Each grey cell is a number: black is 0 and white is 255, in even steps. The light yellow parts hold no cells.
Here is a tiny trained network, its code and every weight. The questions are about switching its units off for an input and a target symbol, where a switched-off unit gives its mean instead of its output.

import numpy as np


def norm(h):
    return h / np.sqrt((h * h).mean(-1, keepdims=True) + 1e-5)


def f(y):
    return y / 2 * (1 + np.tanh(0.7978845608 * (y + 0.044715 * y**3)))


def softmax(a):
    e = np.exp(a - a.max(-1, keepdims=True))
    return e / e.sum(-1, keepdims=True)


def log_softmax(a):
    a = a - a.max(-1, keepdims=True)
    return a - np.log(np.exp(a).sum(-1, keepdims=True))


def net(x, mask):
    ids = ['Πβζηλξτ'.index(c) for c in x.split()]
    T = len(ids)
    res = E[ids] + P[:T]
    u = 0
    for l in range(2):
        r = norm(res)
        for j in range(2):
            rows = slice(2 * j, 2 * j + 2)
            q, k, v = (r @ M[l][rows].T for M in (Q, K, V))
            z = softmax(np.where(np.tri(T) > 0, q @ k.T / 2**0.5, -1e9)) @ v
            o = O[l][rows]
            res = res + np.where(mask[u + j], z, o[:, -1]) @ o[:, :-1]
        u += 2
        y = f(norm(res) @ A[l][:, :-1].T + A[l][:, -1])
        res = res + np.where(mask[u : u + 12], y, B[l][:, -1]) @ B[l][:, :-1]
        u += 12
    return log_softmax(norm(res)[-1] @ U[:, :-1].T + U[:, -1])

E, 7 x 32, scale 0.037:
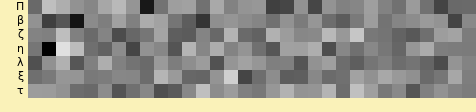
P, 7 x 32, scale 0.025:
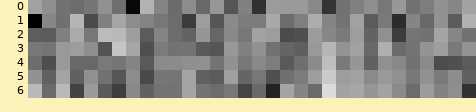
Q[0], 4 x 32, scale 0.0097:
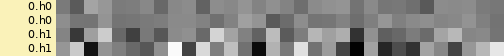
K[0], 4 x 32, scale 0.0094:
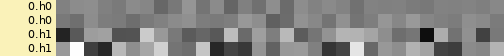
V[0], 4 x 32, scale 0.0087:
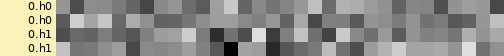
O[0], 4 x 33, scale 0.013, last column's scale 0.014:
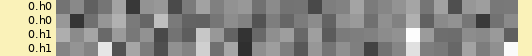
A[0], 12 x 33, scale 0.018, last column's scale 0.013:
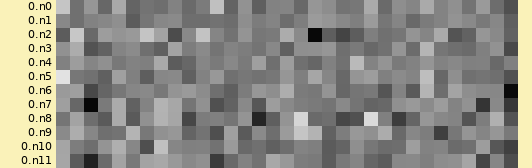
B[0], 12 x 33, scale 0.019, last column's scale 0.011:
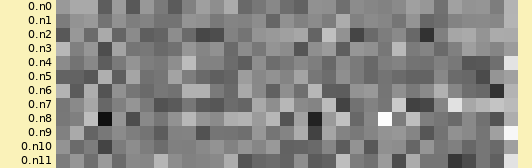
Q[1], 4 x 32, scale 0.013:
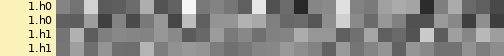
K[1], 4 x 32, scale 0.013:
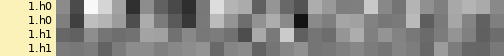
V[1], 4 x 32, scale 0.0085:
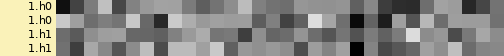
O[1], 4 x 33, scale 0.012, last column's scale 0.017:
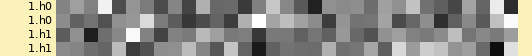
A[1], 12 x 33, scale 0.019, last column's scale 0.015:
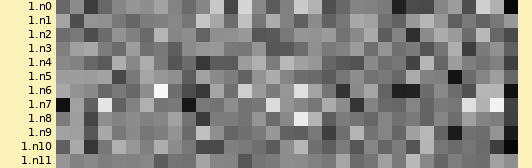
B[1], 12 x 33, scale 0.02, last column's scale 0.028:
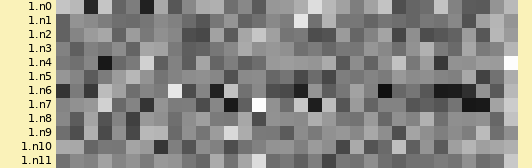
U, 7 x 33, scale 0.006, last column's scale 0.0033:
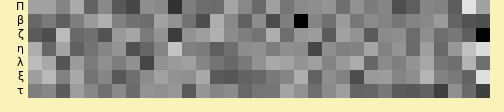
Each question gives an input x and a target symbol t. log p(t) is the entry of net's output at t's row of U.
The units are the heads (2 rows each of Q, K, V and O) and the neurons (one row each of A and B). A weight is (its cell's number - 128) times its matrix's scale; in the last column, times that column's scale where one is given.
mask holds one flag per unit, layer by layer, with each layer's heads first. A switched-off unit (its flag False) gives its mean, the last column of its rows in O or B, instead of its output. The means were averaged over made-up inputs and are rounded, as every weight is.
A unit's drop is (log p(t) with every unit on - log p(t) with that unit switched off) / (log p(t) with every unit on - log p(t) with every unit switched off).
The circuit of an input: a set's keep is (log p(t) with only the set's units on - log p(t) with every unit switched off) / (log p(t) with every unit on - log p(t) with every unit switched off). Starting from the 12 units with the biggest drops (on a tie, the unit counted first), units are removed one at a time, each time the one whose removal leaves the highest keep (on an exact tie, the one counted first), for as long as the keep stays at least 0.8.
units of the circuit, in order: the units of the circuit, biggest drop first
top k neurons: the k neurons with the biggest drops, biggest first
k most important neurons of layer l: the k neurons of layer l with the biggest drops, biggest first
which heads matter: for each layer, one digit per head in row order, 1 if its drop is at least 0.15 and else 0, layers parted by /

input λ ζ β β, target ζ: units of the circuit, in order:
[0.n8; 0.h1]
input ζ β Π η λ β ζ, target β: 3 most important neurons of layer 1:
[1.n7; 1.n3; 1.n4]
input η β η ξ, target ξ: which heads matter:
11 / 11
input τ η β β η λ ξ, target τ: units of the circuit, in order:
[1.h1; 0.h1; 1.n6]
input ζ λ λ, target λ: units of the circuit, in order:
[1.h1; 1.n0; 1.h0]
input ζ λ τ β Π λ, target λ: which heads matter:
00 / 11
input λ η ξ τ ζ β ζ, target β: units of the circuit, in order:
[1.n7; 1.n4]
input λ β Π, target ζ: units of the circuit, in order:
[0.n8; 0.h1]
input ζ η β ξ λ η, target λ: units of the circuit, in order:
[1.h1; 1.n0; 0.h0]
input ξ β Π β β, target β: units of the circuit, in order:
[0.h1; 1.n11; 1.n7]
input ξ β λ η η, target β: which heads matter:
01 / 11
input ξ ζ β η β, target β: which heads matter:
10 / 00
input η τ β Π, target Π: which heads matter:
01 / 10
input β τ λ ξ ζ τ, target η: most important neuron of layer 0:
[0.n3]
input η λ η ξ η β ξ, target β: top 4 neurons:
[0.n0; 1.n2; 1.n7; 1.n4]
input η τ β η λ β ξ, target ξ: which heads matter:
00 / 10
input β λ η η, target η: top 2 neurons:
[0.n0; 0.n11]
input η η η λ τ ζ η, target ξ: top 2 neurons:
[0.n0; 1.n4]
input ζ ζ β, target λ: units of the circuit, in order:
[1.h0; 1.h1; 1.n0]
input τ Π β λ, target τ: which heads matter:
00 / 01
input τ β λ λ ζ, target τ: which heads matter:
00 / 01
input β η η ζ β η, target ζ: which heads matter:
01 / 11
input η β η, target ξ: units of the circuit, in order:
[1.h0; 1.h1]
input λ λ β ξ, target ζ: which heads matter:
01 / 00
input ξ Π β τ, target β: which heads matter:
01 / 10
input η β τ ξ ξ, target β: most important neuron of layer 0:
[0.n4]
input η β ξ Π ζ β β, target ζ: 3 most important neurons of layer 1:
[1.n9; 1.n1; 1.n4]
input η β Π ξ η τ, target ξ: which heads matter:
01 / 11
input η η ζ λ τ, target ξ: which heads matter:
01 / 10
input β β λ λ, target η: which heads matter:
00 / 10
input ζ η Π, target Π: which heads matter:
00 / 11
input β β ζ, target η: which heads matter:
10 / 10
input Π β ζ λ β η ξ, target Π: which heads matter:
10 / 10
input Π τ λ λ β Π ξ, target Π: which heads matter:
00 / 10
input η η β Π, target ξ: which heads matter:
11 / 11
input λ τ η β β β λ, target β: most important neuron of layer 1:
[1.n5]
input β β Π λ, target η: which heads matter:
10 / 10
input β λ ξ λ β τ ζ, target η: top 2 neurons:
[0.n4; 0.n3]
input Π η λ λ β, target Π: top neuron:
[0.n7]
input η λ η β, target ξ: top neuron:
[0.n11]
